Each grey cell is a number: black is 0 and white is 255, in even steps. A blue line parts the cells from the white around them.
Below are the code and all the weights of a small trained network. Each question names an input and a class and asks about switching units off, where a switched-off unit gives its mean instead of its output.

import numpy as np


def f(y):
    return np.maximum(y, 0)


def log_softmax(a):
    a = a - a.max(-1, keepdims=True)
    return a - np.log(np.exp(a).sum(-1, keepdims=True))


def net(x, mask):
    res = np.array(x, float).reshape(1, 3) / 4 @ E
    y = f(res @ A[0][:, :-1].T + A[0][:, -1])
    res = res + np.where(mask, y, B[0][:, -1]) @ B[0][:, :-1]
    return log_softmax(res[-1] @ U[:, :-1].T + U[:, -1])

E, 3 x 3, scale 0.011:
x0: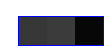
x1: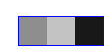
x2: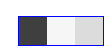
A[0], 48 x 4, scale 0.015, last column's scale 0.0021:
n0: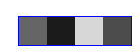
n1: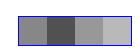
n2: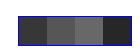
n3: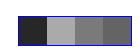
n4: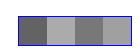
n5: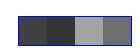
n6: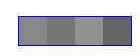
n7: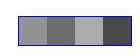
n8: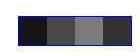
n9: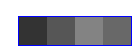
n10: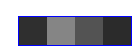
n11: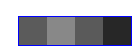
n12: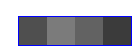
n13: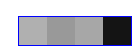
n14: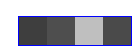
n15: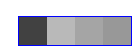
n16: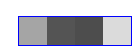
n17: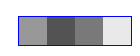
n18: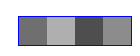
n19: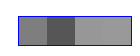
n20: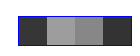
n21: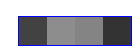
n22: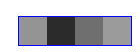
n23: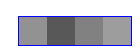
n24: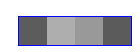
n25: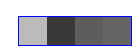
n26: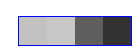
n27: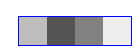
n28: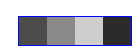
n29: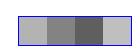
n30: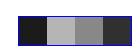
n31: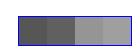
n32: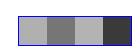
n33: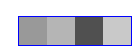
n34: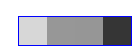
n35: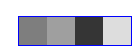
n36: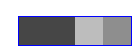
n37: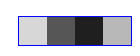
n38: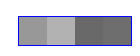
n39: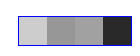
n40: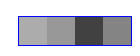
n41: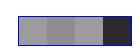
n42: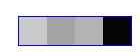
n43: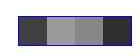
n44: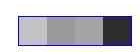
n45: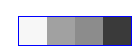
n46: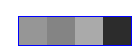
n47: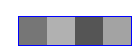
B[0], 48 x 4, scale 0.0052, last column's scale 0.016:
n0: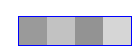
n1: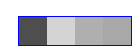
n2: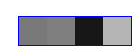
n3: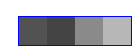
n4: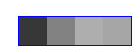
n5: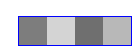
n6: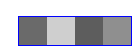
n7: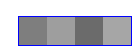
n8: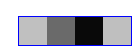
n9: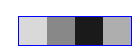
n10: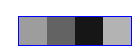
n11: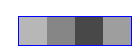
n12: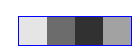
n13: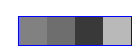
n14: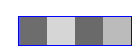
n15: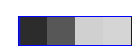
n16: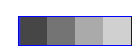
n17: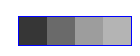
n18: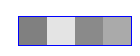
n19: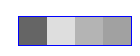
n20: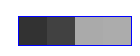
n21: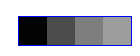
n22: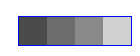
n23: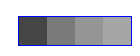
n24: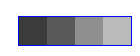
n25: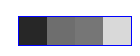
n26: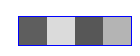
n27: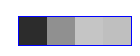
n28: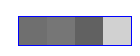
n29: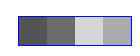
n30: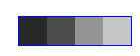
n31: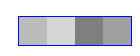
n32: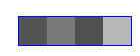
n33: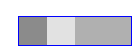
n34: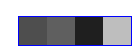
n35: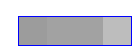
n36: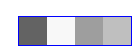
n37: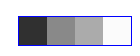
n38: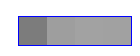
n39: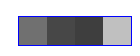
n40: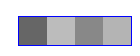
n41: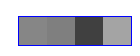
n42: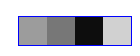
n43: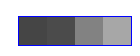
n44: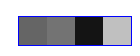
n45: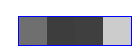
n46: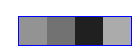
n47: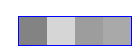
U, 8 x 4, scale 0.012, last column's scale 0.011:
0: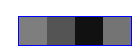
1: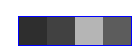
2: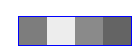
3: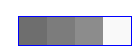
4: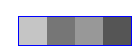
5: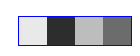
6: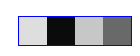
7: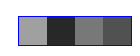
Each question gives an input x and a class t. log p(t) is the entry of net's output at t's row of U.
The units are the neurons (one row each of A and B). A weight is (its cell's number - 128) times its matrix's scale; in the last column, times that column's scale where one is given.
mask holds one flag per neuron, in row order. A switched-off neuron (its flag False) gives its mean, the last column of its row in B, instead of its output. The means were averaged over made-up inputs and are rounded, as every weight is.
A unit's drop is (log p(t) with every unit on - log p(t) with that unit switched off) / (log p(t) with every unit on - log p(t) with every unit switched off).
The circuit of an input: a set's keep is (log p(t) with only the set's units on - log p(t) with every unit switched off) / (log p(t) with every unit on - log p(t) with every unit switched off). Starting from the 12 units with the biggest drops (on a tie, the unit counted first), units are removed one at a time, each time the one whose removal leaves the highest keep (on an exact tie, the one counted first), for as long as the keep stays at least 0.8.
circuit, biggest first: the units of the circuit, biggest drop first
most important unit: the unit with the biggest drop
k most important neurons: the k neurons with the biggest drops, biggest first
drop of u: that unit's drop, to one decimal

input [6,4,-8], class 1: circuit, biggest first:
[n37; n16]
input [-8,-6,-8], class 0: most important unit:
n42
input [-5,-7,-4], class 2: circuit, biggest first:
[n0; n36]
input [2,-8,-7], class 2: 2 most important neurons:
[n0; n5]
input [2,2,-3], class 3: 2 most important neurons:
[n15; n30]
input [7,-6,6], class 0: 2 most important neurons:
[n8; n9]
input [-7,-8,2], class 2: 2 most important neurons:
[n36; n0]
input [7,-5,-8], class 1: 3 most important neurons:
[n37; n16; n27]
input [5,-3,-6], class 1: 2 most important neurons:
[n37; n16]
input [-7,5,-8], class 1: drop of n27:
0.3
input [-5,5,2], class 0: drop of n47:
-0.1
